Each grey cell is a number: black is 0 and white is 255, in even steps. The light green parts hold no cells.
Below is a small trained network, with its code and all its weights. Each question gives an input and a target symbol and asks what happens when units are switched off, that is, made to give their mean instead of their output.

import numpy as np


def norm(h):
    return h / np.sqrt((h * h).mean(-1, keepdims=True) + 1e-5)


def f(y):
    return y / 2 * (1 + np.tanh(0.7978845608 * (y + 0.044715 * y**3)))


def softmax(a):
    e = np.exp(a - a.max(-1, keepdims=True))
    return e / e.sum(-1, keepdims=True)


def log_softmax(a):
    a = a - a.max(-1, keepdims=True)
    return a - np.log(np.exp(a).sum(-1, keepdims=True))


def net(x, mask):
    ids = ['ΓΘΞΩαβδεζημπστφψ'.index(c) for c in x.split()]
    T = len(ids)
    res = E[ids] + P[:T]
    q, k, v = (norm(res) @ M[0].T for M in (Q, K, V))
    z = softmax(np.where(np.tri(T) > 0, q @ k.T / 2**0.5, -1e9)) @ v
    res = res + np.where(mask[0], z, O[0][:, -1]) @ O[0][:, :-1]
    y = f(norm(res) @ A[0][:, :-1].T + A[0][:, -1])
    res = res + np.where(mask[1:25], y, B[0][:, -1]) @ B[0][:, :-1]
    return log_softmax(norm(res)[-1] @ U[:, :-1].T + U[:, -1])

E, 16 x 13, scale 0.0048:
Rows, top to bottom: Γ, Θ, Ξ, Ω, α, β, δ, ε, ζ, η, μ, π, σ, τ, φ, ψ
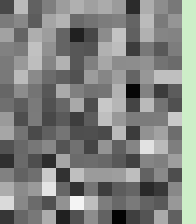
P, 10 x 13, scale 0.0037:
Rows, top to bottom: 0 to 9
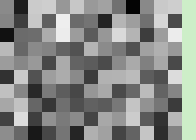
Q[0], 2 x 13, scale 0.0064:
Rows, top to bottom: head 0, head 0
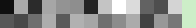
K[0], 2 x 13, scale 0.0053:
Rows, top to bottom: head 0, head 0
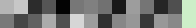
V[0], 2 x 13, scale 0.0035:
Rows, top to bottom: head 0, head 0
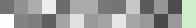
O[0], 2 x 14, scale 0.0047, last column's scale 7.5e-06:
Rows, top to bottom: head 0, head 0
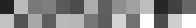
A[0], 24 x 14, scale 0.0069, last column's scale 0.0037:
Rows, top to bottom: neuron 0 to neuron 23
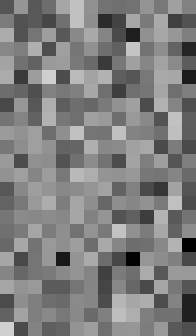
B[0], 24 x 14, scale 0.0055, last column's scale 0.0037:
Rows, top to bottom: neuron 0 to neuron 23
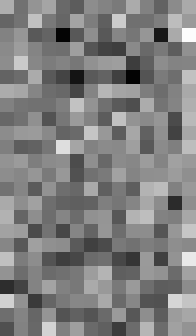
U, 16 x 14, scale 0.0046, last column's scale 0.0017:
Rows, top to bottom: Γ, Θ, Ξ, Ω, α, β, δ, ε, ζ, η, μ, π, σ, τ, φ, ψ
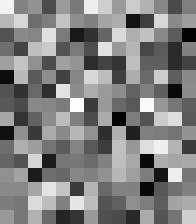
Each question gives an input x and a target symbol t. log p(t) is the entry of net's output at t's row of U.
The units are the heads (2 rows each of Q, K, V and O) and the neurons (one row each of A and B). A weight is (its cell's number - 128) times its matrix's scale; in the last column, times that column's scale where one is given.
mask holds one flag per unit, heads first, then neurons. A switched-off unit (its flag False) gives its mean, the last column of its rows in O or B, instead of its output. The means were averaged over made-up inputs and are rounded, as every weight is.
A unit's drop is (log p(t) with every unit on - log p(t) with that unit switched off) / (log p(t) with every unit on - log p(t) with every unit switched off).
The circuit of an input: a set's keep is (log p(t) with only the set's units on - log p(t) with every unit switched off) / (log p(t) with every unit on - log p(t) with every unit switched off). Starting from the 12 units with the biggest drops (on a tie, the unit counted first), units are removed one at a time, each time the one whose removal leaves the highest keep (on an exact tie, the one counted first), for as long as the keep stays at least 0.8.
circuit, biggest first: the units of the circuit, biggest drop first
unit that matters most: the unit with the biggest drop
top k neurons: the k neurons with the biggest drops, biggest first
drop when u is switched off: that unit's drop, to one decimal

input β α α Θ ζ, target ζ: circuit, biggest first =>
[neuron 23; head 0; neuron 2; neuron 18]
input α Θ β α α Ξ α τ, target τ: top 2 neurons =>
[neuron 2; neuron 20]
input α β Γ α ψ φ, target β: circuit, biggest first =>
[head 0; neuron 13]
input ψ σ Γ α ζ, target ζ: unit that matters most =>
neuron 23
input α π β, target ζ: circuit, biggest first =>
[head 0; neuron 15; neuron 2]
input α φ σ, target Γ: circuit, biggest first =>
[head 0; neuron 9; neuron 2]
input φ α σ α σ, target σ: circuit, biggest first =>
[head 0; neuron 21]
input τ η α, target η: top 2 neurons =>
[neuron 7; neuron 13]
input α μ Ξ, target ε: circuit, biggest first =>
[neuron 7; head 0; neuron 2; neuron 5]
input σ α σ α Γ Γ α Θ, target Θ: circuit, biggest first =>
[neuron 4; head 0; neuron 2]
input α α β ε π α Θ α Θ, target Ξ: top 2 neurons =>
[neuron 17; neuron 0]
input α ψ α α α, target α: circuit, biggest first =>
[neuron 3; neuron 2]
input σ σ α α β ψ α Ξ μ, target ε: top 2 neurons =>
[neuron 7; neuron 2]
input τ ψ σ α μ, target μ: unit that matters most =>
neuron 1
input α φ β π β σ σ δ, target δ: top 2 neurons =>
[neuron 20; neuron 2]
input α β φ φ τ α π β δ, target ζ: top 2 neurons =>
[neuron 15; neuron 17]
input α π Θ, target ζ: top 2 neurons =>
[neuron 15; neuron 7]
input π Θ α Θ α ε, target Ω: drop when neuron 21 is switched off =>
0.1
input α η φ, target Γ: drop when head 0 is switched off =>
0.2
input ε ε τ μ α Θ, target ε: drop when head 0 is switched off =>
0.7
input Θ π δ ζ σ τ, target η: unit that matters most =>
neuron 13
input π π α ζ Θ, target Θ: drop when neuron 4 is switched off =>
0.5
